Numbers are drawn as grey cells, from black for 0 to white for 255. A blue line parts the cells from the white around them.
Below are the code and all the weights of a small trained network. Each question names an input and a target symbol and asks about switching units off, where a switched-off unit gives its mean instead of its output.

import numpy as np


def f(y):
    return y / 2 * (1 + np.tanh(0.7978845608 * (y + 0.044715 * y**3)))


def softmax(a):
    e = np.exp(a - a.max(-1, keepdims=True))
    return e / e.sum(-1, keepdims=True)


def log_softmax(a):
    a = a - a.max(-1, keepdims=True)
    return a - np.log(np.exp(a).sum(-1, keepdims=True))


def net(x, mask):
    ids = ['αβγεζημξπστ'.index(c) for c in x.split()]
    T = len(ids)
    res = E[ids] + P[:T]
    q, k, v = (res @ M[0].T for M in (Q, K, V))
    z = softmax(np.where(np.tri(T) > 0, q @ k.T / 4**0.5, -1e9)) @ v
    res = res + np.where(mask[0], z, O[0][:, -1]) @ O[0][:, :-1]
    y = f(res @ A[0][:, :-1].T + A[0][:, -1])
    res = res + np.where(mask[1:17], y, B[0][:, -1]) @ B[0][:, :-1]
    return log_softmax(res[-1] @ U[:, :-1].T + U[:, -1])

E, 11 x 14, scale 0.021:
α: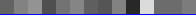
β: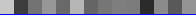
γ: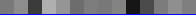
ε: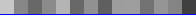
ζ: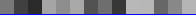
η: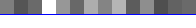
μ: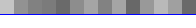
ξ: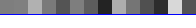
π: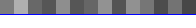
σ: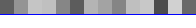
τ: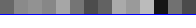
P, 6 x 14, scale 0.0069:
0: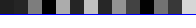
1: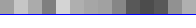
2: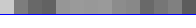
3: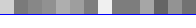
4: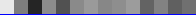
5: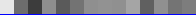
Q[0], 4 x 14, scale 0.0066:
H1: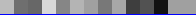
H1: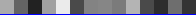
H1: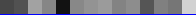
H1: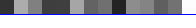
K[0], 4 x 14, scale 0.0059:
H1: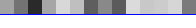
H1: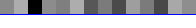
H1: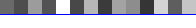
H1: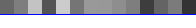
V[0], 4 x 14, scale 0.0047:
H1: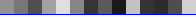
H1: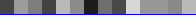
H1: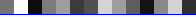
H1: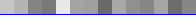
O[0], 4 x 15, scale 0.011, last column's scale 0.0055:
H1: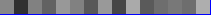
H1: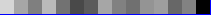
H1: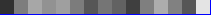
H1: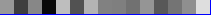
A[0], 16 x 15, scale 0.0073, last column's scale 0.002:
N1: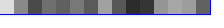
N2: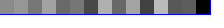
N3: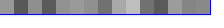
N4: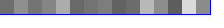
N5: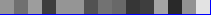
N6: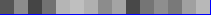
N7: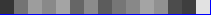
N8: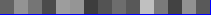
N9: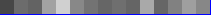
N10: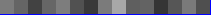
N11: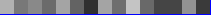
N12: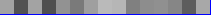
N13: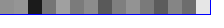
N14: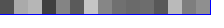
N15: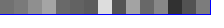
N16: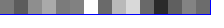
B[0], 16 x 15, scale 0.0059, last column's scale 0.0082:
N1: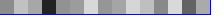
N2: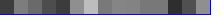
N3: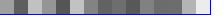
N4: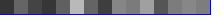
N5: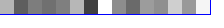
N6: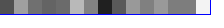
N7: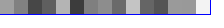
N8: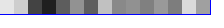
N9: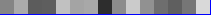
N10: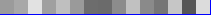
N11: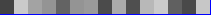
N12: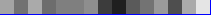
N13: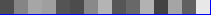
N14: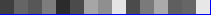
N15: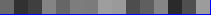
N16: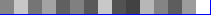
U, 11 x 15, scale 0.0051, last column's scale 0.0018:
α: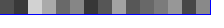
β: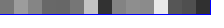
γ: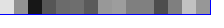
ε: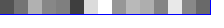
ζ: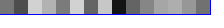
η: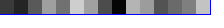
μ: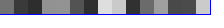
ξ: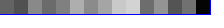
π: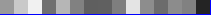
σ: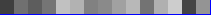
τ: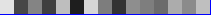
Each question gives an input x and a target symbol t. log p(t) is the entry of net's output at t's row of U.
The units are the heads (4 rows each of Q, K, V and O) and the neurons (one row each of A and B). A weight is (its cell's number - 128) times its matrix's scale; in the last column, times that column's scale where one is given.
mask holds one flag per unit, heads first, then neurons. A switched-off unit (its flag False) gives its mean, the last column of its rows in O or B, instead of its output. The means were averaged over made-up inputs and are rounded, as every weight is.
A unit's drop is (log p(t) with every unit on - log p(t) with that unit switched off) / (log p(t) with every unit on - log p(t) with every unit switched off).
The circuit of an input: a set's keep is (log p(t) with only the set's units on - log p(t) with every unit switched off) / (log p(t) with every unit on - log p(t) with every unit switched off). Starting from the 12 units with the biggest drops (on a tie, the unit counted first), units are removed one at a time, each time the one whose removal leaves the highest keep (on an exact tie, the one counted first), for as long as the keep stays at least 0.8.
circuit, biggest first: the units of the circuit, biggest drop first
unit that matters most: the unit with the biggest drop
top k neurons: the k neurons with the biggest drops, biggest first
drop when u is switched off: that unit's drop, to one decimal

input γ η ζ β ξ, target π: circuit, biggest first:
[H1 N1 N10]
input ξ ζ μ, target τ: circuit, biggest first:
[H1 N12]
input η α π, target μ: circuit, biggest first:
[H1 N15]
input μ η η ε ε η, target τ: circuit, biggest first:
[H1 N7]
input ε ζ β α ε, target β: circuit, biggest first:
[N11 H1 N2]
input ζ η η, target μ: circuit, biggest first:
[H1 N15]
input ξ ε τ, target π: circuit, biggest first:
[N10 N14 H1]
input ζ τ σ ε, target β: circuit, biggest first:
[H1 N11 N2]
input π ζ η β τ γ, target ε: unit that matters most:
N1
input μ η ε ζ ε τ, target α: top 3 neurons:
[N11 N15 N10]
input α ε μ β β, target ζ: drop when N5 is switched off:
0.4
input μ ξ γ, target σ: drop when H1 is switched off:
0.2
